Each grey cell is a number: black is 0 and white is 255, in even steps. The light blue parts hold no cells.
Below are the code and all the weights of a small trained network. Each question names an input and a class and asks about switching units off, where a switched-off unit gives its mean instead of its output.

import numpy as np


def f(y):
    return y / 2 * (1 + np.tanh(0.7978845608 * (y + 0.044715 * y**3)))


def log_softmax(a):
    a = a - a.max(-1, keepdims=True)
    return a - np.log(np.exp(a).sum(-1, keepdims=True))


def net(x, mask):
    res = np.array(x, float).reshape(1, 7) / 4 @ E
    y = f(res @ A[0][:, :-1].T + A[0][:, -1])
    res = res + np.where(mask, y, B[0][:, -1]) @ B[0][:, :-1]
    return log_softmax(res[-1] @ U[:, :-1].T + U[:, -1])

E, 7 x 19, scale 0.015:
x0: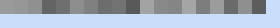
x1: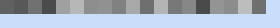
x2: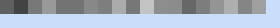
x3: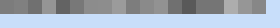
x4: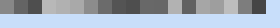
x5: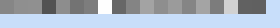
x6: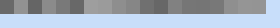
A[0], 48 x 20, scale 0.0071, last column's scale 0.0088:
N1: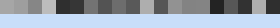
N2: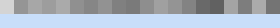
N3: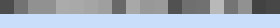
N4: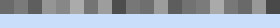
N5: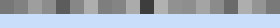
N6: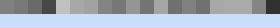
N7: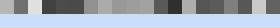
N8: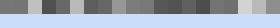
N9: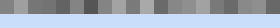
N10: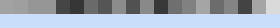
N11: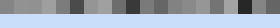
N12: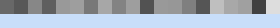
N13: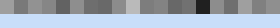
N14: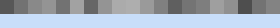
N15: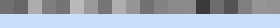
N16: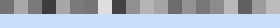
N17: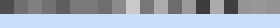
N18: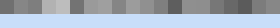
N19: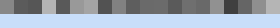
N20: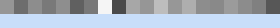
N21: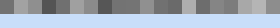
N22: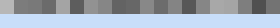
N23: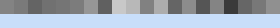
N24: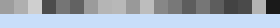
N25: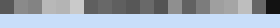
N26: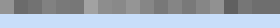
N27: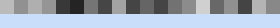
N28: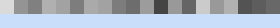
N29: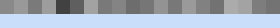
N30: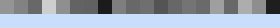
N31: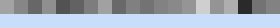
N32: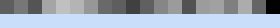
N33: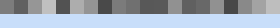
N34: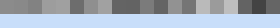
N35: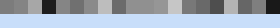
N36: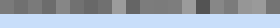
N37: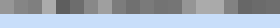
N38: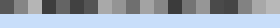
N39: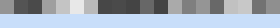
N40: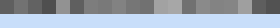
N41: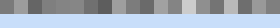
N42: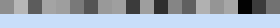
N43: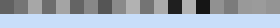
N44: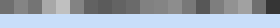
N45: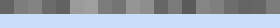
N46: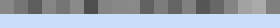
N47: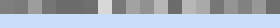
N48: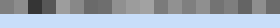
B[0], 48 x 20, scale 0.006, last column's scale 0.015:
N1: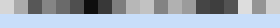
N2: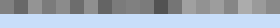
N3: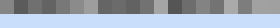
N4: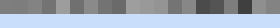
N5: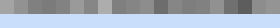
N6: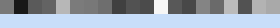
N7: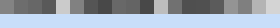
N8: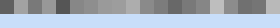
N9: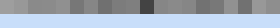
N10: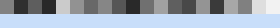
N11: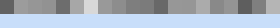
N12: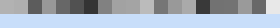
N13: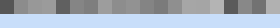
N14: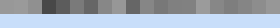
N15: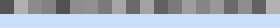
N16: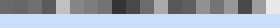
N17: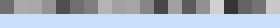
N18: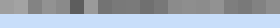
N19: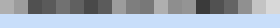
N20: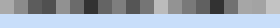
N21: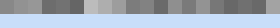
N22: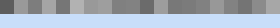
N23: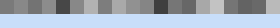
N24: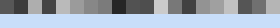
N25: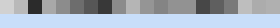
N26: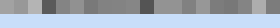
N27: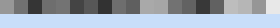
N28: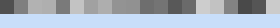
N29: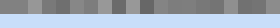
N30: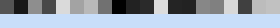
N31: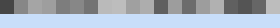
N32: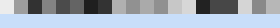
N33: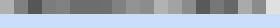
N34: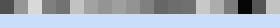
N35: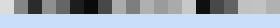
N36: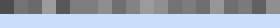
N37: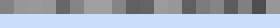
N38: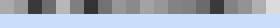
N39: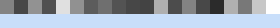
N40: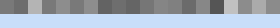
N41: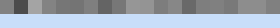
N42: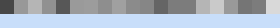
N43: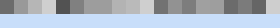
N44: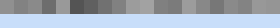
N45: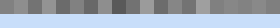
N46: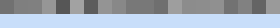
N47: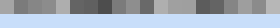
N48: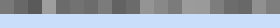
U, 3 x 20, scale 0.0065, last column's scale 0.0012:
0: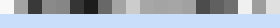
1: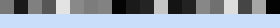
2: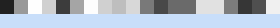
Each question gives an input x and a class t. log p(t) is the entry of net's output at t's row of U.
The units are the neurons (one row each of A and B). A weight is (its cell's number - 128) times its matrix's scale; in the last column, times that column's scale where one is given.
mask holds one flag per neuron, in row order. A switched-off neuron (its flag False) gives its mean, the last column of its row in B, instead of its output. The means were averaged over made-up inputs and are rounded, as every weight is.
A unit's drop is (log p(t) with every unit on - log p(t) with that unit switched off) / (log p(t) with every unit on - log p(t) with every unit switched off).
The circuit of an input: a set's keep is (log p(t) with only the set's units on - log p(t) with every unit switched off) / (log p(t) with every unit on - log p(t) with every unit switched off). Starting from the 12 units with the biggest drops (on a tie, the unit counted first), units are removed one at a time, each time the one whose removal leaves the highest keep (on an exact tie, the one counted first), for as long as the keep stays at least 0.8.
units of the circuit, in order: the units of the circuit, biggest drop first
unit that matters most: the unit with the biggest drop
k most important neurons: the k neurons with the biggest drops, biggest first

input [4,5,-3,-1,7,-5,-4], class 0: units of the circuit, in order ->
N32
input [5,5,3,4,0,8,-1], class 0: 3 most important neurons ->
N35; N12; N30
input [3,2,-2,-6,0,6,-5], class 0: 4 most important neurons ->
N35; N30; N10; N39
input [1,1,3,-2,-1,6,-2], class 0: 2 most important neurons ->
N35; N30
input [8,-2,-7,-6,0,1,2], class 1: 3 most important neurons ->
N43; N17; N12
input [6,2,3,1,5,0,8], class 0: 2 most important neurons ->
N30; N32
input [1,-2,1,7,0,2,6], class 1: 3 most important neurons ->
N43; N17; N23
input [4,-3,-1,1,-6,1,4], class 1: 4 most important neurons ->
N24; N12; N7; N10
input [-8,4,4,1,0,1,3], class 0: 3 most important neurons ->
N30; N10; N12
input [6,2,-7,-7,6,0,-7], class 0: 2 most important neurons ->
N32; N30
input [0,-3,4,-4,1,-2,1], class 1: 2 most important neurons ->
N12; N32
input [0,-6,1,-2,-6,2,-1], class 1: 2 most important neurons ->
N24; N10
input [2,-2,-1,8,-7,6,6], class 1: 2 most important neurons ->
N24; N16
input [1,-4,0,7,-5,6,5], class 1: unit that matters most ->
N24
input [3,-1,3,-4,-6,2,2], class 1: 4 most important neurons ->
N24; N12; N7; N32
